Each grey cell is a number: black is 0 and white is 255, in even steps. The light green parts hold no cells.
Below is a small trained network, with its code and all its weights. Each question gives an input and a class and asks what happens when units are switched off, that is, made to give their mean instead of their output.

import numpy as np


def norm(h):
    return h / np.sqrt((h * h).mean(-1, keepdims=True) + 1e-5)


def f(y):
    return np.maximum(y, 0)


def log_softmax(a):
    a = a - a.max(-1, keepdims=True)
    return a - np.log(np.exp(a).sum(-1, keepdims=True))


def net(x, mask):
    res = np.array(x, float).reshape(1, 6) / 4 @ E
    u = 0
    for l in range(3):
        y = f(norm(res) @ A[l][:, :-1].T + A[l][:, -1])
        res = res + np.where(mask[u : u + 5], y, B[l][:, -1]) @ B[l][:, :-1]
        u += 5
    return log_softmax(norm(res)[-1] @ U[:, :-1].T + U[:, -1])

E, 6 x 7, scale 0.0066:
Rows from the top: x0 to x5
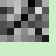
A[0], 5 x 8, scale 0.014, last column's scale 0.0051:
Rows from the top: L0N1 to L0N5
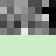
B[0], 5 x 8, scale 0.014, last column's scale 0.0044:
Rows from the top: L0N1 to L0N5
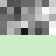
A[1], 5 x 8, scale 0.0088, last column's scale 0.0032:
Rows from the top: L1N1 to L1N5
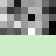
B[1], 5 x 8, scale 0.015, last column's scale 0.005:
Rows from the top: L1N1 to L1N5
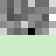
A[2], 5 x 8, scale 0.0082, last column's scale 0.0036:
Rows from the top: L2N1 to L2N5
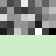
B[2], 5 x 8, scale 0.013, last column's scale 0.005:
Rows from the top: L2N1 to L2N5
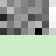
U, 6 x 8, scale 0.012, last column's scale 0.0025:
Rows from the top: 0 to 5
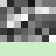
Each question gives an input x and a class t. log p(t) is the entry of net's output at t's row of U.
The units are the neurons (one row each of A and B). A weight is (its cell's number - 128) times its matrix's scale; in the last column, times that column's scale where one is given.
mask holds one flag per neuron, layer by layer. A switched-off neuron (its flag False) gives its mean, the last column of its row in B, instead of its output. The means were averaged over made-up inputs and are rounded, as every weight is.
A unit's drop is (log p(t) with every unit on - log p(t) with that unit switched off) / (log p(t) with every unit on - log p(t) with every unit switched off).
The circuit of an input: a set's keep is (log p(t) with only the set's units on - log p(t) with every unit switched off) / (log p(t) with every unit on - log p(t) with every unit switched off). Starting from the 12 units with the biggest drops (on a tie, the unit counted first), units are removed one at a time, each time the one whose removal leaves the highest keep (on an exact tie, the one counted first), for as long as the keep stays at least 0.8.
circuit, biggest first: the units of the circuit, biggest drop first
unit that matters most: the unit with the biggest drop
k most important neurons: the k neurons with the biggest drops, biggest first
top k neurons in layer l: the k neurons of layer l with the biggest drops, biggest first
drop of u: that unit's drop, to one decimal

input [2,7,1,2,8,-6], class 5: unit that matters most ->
L2N4
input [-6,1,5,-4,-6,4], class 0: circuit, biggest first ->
L1N5; L0N5
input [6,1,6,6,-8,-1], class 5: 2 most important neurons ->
L1N3; L0N5
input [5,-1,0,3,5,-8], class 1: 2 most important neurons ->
L0N3; L1N5
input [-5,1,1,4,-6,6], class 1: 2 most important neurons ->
L0N2; L0N1
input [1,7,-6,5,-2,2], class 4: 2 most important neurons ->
L2N5; L1N5
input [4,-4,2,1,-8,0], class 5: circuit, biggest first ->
L1N3; L1N1
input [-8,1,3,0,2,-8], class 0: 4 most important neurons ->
L1N5; L0N2; L0N5; L1N2
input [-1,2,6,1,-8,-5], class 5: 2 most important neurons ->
L0N5; L1N3
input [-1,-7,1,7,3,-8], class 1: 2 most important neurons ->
L0N3; L2N5
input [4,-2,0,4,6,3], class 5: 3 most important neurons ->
L0N1; L1N5; L2N4
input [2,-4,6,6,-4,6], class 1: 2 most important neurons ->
L0N2; L0N5
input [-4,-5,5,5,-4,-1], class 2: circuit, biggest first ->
L0N4; L1N3; L0N5
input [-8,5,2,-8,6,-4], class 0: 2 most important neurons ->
L1N5; L0N4
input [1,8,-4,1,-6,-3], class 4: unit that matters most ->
L2N5
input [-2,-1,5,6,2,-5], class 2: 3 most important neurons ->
L0N4; L0N2; L0N5
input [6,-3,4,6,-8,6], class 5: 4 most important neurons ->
L1N3; L0N5; L1N5; L1N1
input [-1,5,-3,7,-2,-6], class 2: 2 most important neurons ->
L0N4; L0N2
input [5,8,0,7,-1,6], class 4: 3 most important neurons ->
L2N5; L1N5; L1N3
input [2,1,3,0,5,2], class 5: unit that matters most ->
L1N5
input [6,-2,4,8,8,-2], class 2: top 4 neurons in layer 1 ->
L1N3; L1N5; L1N1; L1N2
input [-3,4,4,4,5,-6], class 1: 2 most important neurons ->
L0N3; L0N5
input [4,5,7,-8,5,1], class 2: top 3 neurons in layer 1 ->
L1N4; L1N3; L1N1
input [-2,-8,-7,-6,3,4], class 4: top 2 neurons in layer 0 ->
L0N5; L0N4
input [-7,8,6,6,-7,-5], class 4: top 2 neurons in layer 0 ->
L0N5; L0N2
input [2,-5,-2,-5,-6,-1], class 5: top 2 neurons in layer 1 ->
L1N3; L1N1
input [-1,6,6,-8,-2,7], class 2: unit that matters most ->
L1N4
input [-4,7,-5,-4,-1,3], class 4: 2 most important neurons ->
L2N5; L0N4
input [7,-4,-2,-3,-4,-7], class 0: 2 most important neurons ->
L1N3; L0N2
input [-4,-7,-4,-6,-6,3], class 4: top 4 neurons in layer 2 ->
L2N3; L2N2; L2N4; L2N1
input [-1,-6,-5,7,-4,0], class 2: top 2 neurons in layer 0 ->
L0N4; L0N1
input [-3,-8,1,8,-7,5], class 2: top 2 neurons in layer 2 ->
L2N3; L2N5
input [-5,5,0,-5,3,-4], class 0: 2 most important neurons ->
L1N5; L0N4
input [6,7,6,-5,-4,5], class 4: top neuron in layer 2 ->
L2N5
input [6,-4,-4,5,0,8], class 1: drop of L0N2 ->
1.3
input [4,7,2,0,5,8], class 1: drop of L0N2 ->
1.0
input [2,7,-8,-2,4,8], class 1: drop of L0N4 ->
0.0
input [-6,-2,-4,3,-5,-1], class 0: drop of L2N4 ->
0.1
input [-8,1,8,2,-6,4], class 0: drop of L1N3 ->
-0.1
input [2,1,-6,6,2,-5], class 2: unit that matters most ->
L0N4
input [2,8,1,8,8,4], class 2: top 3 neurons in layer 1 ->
L1N3; L1N1; L1N2
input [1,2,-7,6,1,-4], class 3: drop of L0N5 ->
0.9
